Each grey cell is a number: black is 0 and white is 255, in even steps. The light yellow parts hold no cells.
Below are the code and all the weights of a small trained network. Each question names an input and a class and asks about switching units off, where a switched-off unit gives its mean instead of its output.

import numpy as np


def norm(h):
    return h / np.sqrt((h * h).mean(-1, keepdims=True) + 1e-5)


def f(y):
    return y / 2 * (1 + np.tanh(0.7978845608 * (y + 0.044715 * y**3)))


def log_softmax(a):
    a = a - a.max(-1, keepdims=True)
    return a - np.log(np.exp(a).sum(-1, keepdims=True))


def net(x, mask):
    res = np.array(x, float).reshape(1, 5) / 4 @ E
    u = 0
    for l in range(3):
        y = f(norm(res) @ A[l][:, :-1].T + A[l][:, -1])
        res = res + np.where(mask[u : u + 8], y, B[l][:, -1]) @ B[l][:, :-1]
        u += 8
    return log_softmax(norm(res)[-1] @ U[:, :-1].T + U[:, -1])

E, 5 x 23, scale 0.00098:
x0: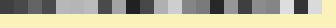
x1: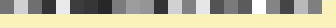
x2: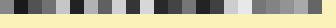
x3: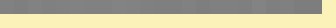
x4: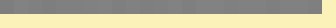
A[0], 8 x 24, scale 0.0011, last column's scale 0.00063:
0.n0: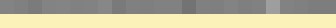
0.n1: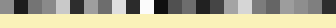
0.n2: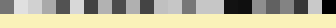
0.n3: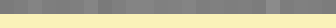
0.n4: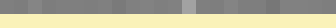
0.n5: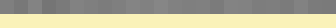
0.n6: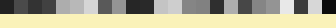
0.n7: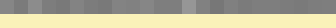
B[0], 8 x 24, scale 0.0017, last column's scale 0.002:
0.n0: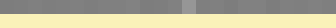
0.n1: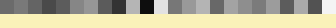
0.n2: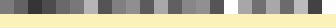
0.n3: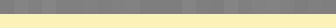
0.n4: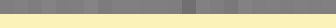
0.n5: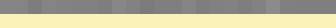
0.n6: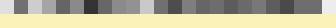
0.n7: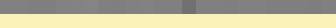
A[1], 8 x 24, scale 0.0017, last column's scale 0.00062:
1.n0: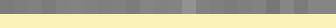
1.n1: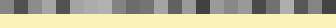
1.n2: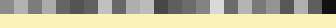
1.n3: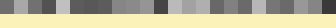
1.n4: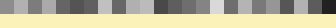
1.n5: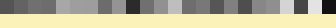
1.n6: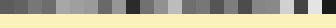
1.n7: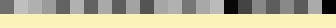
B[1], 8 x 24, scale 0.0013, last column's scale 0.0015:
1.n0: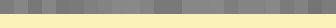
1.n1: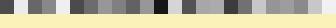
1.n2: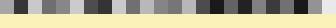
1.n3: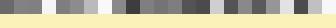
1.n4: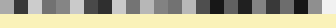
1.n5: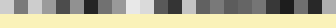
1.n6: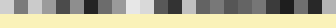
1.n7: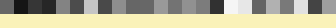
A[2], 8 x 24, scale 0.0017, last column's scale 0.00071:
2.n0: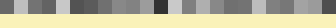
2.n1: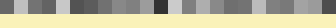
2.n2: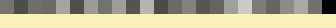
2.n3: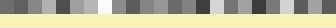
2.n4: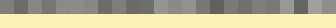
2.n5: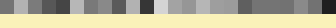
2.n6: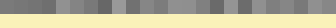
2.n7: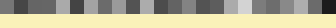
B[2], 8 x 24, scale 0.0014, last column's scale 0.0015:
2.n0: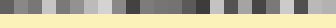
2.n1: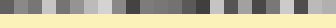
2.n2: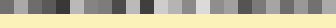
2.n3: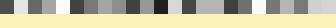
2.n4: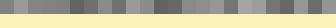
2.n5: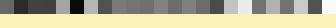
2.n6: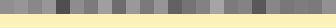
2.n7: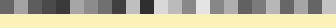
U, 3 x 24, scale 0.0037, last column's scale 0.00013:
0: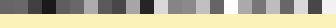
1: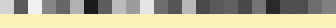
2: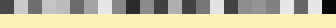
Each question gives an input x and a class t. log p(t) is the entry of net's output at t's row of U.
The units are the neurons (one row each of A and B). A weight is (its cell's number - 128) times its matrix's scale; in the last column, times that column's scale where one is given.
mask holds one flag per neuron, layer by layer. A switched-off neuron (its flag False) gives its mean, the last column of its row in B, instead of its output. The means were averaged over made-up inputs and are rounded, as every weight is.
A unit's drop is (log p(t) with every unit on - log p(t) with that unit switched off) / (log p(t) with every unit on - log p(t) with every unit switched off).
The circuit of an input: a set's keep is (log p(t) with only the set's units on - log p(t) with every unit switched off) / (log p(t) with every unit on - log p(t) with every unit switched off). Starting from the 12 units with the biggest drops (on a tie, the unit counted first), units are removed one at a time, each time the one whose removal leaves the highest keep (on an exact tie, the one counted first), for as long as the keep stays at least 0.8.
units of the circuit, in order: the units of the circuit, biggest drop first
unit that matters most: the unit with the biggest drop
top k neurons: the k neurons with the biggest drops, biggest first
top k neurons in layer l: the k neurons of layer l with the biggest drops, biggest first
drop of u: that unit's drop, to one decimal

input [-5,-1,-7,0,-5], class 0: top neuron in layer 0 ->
[0.n6]
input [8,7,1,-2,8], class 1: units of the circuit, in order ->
[1.n6; 1.n5]
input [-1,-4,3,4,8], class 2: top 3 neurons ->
[0.n2; 2.n3; 1.n7]
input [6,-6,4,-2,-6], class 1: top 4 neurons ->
[1.n6; 1.n5; 1.n3; 0.n2]
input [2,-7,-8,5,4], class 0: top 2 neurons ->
[1.n3; 0.n2]
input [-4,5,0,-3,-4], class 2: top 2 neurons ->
[0.n6; 1.n3]
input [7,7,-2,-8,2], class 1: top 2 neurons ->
[1.n6; 1.n5]
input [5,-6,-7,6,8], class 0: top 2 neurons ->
[1.n3; 2.n5]
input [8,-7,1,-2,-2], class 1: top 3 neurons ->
[1.n6; 1.n5; 1.n3]
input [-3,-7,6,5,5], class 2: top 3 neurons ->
[2.n3; 0.n2; 1.n7]
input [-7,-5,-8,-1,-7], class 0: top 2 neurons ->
[0.n6; 2.n5]
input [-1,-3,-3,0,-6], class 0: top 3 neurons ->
[1.n3; 0.n2; 2.n5]
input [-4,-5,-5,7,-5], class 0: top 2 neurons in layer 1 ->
[1.n3; 1.n7]
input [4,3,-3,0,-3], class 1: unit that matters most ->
0.n1
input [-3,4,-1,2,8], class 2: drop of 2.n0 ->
0.2
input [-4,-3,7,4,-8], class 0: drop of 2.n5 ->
0.0
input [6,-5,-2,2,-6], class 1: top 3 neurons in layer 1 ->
[1.n6; 1.n5; 1.n3]
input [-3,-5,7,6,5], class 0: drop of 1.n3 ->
0.1
